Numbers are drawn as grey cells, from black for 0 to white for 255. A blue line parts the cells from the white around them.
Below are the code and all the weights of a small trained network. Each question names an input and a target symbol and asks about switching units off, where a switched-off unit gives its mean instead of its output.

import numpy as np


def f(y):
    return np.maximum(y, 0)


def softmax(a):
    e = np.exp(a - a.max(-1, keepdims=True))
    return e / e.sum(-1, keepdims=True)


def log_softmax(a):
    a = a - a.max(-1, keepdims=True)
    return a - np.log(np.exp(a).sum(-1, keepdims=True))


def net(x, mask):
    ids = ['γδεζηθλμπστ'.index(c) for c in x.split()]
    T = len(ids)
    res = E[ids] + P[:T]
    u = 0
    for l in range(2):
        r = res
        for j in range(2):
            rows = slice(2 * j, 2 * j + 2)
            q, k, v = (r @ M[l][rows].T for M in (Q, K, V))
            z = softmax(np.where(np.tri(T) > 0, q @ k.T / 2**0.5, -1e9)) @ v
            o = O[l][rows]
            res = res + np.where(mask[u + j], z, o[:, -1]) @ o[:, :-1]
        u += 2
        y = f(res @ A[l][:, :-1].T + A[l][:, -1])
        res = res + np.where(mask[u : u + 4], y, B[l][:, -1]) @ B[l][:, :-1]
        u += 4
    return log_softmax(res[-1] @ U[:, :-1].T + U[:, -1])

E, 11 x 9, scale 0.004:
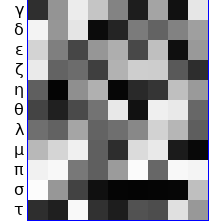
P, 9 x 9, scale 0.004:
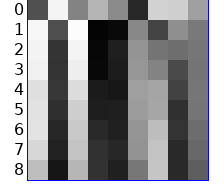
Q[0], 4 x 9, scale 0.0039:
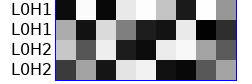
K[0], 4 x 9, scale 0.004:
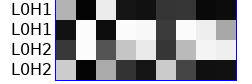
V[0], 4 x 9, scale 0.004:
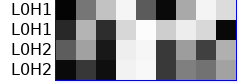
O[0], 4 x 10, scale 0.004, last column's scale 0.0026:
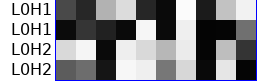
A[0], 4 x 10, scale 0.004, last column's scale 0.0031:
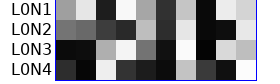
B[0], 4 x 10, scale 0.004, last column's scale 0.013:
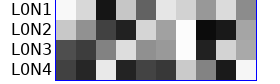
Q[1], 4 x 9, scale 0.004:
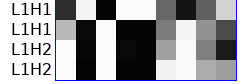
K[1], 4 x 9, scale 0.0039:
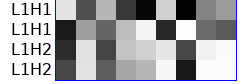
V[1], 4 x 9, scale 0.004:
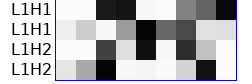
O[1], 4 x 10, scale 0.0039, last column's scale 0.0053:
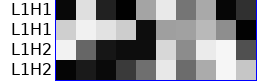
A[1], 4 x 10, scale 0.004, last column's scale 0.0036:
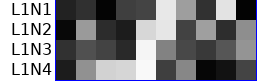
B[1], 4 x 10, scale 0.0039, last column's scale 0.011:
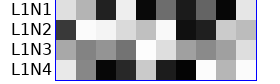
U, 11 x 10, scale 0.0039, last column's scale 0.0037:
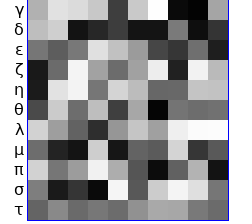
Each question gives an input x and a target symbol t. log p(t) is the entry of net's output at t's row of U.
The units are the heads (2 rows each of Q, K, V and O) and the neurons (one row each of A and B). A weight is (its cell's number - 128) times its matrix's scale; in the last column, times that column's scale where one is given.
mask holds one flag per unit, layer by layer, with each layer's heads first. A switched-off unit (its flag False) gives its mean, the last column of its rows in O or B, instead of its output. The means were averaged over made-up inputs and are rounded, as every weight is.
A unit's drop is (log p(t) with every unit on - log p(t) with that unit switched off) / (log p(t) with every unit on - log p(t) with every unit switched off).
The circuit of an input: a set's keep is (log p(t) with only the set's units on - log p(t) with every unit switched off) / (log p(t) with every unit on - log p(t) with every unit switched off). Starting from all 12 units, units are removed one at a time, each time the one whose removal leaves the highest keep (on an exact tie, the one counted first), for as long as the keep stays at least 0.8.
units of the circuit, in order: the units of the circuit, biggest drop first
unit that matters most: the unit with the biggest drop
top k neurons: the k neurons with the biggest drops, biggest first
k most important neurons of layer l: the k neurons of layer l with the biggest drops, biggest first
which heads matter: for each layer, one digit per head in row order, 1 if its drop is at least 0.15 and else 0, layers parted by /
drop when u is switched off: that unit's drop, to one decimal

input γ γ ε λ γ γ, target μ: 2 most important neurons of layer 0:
L0N1; L0N4
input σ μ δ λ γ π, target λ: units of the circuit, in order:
L0N4; L0H1; L1H2
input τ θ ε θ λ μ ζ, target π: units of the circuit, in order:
L1H2; L1H1; L0H1; L1N4
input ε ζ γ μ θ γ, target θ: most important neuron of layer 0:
L0N1
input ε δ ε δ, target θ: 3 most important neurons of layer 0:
L0N1; L0N4; L0N2
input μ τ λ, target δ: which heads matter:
10 / 01
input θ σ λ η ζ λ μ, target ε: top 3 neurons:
L1N1; L0N1; L0N2
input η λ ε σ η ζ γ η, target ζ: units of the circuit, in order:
L1H1; L1N4; L1N1
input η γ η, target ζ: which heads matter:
11 / 10
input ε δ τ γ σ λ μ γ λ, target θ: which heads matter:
01 / 11
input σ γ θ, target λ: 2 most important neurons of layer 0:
L0N4; L0N1
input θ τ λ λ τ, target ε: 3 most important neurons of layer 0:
L0N1; L0N2; L0N3
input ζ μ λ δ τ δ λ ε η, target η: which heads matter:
11 / 10
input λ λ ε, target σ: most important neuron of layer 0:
L0N2
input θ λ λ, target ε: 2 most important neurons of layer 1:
L1N1; L1N2
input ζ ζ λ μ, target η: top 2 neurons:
L1N2; L0N2
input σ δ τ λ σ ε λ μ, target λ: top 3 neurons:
L0N4; L0N1; L1N1
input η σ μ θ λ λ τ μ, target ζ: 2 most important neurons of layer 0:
L0N1; L0N3
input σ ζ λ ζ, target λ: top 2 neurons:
L0N4; L0N1
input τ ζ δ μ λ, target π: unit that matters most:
L1H2
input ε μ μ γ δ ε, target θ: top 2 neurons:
L1N1; L1N2
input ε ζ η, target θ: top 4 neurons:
L1N1; L1N2; L0N1; L0N4
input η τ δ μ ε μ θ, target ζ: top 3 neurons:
L1N4; L0N1; L1N1
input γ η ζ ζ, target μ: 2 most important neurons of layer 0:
L0N1; L0N3
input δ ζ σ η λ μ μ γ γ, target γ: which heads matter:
11 / 11
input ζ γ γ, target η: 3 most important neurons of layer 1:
L1N2; L1N3; L1N1
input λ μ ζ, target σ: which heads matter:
11 / 01
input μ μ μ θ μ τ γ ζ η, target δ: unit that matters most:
L1H2
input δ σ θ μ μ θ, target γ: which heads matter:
10 / 11
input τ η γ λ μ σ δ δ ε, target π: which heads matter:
10 / 11
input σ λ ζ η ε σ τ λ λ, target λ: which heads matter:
11 / 11
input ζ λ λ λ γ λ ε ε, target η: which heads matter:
11 / 10
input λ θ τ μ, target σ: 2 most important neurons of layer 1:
L1N4; L1N1
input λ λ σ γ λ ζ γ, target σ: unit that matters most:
L0H1
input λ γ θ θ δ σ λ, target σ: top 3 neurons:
L1N4; L1N1; L0N2
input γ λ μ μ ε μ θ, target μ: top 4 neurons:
L1N1; L0N1; L0N3; L0N4
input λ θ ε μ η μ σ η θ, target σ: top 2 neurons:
L1N4; L1N1
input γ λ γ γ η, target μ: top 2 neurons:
L1N1; L0N1
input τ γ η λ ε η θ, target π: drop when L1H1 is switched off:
0.6
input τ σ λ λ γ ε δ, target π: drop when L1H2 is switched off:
0.7
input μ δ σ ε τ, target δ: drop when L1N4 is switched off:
0.4
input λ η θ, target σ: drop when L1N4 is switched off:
0.4
